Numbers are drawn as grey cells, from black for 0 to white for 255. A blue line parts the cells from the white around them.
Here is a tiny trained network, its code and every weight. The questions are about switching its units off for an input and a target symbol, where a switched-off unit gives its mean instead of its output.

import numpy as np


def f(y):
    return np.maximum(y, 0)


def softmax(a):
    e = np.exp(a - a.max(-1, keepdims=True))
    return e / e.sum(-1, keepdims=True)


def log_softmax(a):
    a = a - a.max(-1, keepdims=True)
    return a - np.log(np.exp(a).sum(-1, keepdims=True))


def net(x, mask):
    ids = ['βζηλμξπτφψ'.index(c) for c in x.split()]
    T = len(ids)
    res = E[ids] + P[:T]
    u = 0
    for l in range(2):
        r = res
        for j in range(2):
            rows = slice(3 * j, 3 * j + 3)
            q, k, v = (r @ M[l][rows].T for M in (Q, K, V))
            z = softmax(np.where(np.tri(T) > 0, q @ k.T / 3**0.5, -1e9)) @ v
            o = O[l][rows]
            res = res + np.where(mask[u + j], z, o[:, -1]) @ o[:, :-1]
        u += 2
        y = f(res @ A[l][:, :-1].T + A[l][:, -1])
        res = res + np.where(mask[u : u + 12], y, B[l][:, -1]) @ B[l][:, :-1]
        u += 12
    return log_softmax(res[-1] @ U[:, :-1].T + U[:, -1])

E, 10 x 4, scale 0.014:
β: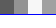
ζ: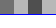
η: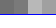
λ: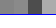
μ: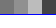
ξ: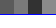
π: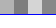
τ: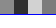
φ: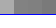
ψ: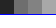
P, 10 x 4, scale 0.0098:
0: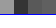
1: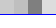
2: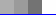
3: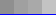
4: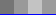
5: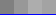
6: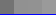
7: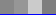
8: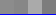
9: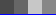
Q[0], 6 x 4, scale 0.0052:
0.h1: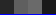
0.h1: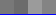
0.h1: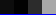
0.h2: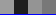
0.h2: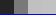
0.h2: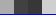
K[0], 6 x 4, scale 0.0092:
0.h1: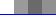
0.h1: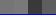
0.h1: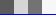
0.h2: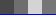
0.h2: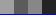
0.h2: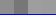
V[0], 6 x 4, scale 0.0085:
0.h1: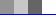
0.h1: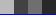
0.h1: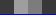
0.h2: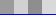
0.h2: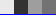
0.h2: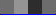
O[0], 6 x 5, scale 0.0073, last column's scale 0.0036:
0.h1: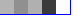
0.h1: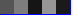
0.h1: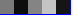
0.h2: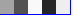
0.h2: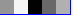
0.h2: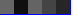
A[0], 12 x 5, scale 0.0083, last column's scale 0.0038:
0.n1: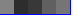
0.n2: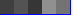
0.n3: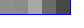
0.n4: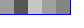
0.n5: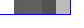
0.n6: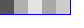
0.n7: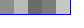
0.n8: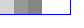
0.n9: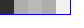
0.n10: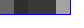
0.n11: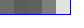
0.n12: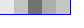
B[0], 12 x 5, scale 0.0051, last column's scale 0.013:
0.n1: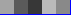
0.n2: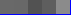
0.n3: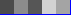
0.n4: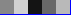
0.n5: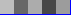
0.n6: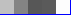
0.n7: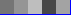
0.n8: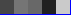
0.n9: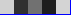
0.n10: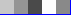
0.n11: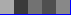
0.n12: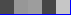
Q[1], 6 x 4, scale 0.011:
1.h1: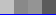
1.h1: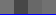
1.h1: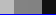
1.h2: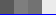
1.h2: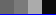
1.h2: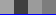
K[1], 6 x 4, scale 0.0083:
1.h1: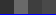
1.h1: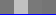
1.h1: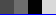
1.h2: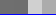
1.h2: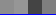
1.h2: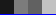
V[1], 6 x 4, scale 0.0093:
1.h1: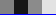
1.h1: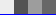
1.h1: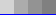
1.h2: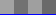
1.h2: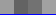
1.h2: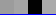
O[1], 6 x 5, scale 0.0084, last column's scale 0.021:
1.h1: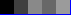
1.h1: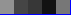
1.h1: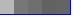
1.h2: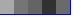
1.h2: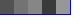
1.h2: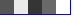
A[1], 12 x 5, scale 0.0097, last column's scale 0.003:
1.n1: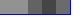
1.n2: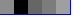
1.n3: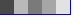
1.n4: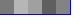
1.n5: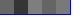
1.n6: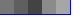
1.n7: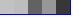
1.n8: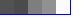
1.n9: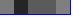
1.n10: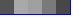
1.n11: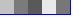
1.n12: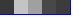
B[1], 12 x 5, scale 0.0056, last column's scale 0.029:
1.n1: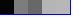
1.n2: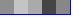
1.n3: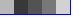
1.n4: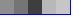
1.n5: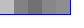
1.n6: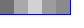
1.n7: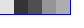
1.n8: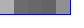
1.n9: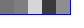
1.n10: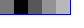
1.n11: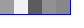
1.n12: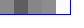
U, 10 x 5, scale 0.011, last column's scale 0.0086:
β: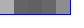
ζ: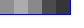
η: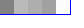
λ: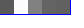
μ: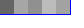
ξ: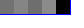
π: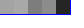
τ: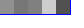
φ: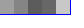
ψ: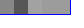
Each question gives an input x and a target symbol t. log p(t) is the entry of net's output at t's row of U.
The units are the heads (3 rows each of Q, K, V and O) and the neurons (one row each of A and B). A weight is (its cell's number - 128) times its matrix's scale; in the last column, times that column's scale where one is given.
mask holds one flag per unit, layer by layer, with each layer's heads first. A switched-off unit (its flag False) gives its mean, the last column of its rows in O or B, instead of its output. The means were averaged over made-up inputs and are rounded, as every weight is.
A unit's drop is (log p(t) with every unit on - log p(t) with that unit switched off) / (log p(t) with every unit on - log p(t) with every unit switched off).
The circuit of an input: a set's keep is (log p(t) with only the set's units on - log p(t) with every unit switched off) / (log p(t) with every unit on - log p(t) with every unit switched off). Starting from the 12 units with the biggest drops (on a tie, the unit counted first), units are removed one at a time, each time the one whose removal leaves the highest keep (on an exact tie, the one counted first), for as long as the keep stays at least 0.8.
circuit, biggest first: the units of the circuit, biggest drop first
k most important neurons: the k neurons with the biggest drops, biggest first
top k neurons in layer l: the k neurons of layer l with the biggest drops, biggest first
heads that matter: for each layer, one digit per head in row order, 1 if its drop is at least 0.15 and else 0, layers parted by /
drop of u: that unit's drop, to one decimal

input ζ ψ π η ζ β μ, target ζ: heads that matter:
01 / 11
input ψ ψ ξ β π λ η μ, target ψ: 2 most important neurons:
0.n6; 0.n4
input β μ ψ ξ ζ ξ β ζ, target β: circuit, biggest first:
1.h1; 1.h2
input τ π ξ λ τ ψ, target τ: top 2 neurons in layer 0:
0.n6; 0.n9
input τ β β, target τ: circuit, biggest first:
0.h2; 0.h1; 1.h1; 1.n7
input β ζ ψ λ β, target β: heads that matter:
01 / 11
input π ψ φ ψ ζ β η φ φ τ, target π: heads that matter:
11 / 10
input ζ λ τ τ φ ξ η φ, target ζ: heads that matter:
01 / 11
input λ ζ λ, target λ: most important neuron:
1.n3
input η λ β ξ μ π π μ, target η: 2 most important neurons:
1.n3; 1.n10
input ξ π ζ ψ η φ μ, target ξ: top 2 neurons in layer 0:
0.n10; 0.n1
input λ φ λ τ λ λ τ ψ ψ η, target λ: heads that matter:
11 / 10
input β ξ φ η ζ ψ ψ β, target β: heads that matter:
00 / 11
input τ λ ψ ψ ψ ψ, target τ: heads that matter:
11 / 11
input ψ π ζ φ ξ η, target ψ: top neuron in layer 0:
0.n6
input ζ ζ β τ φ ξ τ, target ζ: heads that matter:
01 / 11
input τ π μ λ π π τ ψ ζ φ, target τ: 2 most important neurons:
0.n9; 0.n6
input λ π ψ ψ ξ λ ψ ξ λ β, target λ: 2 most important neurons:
1.n3; 1.n7
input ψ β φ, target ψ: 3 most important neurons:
0.n6; 0.n4; 0.n9
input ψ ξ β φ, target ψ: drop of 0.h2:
0.2
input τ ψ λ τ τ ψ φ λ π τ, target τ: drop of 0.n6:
0.2
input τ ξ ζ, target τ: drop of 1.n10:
0.1
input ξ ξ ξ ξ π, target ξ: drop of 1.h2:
0.5
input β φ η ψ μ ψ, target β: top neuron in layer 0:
0.n9
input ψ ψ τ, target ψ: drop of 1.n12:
0.0
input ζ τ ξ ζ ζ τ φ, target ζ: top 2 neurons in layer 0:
0.n4; 0.n5
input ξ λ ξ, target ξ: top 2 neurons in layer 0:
0.n10; 0.n1
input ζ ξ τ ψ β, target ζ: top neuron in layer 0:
0.n4
